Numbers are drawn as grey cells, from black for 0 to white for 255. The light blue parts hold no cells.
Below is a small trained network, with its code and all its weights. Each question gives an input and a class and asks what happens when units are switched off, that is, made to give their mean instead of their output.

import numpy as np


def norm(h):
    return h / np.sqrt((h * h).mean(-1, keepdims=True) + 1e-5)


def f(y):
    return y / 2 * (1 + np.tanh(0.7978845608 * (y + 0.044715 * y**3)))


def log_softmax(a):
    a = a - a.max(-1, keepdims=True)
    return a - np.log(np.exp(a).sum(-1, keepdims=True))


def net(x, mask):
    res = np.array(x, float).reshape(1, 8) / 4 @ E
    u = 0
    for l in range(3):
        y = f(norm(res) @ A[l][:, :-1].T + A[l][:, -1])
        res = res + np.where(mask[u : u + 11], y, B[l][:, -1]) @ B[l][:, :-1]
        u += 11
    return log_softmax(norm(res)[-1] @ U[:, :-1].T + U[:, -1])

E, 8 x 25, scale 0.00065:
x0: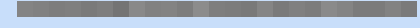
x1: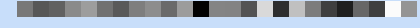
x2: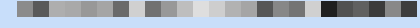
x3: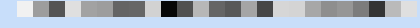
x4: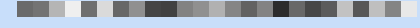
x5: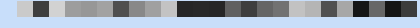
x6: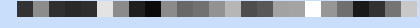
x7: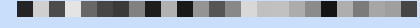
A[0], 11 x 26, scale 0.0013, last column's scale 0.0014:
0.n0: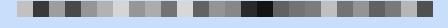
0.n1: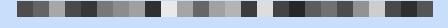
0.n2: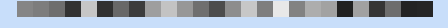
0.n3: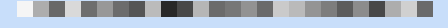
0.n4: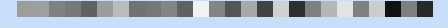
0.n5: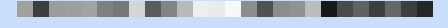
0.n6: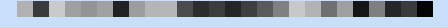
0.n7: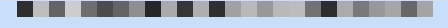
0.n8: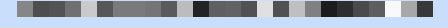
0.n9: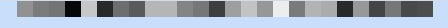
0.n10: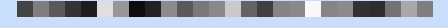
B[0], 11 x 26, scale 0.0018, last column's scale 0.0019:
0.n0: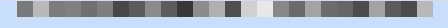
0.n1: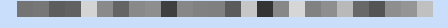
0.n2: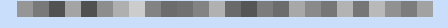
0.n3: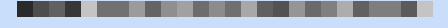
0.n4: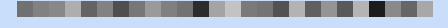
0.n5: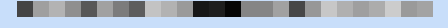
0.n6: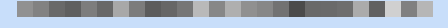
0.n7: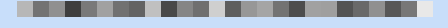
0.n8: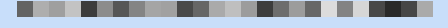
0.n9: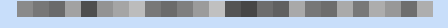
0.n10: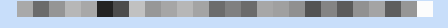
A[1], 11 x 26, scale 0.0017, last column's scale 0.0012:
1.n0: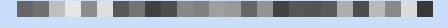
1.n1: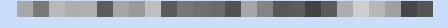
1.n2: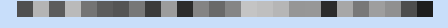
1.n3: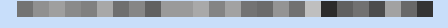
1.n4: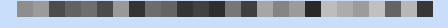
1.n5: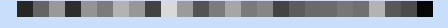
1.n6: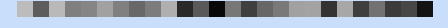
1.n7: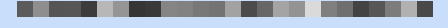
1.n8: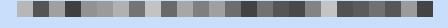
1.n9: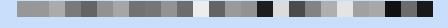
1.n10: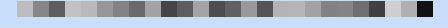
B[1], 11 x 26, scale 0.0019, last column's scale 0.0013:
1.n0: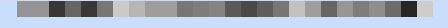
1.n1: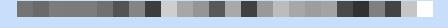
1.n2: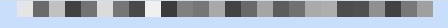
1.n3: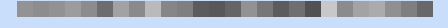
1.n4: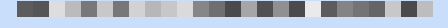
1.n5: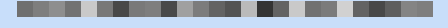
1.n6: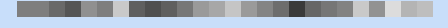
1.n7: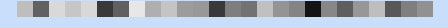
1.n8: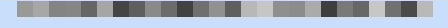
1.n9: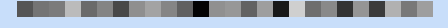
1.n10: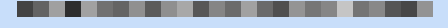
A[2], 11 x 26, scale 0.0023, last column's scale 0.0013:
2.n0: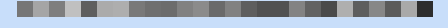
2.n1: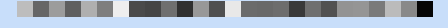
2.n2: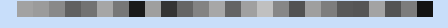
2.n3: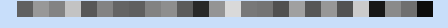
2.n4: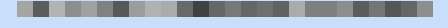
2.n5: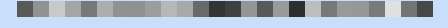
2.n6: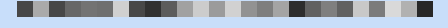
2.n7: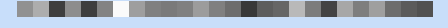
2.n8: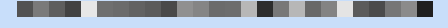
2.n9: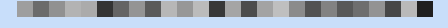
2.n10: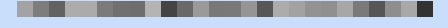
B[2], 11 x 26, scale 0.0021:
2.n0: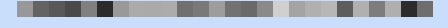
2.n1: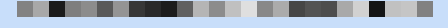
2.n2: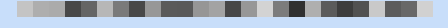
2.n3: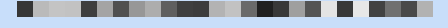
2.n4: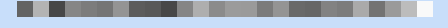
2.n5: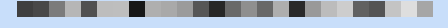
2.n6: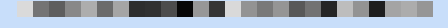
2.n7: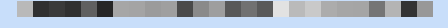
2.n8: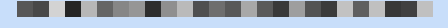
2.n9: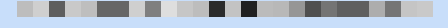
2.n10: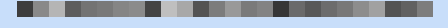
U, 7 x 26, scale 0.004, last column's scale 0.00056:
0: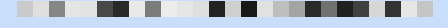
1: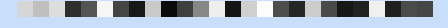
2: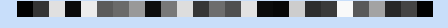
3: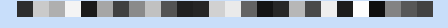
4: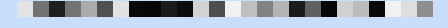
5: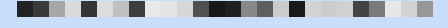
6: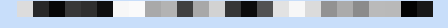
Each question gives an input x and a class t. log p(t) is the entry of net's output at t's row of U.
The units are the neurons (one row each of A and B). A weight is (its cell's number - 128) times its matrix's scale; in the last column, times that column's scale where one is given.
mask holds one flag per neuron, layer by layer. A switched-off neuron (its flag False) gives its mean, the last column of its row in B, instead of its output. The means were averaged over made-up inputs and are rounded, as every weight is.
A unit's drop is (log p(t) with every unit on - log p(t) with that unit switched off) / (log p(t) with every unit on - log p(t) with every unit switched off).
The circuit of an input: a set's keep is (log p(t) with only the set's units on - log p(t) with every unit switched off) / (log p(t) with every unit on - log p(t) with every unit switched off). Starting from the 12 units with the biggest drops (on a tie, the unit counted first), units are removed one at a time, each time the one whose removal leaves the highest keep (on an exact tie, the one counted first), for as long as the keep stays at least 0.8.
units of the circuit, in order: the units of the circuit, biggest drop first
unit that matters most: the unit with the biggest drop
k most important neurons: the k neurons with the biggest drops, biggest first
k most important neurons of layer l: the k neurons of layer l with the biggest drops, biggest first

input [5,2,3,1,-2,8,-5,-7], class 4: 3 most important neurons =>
(2.n1; 0.n7; 1.n6)
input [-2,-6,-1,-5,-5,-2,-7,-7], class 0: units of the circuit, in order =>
(1.n1; 2.n9)
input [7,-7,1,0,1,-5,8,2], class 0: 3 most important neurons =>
(2.n9; 0.n8; 1.n7)
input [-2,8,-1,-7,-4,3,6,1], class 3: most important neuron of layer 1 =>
(1.n1)
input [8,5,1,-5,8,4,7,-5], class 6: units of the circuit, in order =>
(1.n0; 2.n7)
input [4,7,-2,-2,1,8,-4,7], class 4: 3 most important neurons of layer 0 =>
(0.n0; 0.n4; 0.n6)
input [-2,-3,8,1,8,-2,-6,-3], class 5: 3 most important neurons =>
(0.n5; 2.n5; 0.n10)
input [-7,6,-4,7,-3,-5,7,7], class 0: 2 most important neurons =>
(1.n7; 0.n0)
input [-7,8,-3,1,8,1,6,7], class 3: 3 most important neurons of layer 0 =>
(0.n8; 0.n0; 0.n9)
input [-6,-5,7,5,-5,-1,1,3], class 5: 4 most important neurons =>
(0.n5; 0.n1; 0.n8; 2.n5)
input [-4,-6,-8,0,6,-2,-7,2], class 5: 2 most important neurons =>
(1.n4; 0.n10)
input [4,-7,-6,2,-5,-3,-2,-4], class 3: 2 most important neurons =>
(1.n9; 0.n5)
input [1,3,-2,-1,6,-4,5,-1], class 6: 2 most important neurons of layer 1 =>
(1.n0; 1.n1)
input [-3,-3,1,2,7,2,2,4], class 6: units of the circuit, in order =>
(1.n0)
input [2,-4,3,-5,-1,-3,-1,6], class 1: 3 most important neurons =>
(0.n3; 1.n2; 2.n2)
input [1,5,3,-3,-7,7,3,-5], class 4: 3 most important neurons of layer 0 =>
(0.n7; 0.n6; 0.n4)
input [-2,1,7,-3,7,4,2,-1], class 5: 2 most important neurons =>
(0.n5; 2.n5)
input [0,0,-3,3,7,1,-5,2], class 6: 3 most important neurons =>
(1.n0; 0.n10; 2.n7)
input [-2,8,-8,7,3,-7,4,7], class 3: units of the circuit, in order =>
(0.n8; 2.n3)
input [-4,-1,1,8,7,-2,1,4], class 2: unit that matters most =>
2.n8
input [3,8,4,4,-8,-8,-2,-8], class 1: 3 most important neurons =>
(0.n0; 0.n4; 1.n8)
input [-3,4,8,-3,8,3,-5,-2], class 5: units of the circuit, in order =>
(0.n5; 2.n5)
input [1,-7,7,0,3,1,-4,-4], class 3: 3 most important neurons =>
(1.n9; 2.n3; 0.n4)
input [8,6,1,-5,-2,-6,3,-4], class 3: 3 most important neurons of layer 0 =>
(0.n8; 0.n3; 0.n7)
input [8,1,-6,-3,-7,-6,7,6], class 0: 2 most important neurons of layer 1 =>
(1.n7; 1.n0)
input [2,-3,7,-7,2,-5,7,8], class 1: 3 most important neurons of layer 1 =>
(1.n2; 1.n1; 1.n4)
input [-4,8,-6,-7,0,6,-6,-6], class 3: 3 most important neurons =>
(0.n8; 0.n3; 0.n7)
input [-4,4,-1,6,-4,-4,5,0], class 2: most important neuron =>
(0.n3)
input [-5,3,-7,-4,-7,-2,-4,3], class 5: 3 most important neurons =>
(1.n4; 2.n5; 1.n0)
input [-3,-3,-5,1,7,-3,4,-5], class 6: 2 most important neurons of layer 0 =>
(0.n7; 0.n5)
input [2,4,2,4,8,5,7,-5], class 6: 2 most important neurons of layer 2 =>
(2.n7; 2.n0)
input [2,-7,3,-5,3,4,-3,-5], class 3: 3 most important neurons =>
(1.n9; 0.n7; 0.n3)
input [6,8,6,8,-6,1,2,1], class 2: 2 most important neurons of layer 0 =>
(0.n3; 0.n4)
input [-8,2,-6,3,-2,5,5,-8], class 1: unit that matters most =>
1.n8
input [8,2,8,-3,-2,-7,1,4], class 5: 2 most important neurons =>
(0.n5; 2.n5)
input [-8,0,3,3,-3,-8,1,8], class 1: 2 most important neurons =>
(1.n2; 2.n2)
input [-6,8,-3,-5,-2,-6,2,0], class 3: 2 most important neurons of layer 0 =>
(0.n8; 0.n3)
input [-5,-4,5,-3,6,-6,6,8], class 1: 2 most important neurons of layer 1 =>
(1.n2; 1.n1)
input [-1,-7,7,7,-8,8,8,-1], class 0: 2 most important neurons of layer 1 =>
(1.n7; 1.n0)
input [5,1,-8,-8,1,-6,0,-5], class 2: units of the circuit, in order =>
(1.n5)
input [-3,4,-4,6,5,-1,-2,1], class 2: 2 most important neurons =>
(0.n3; 2.n8)
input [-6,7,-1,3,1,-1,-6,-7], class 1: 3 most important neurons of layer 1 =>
(1.n8; 1.n9; 1.n7)
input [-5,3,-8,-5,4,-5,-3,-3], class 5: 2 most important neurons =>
(1.n4; 0.n3)
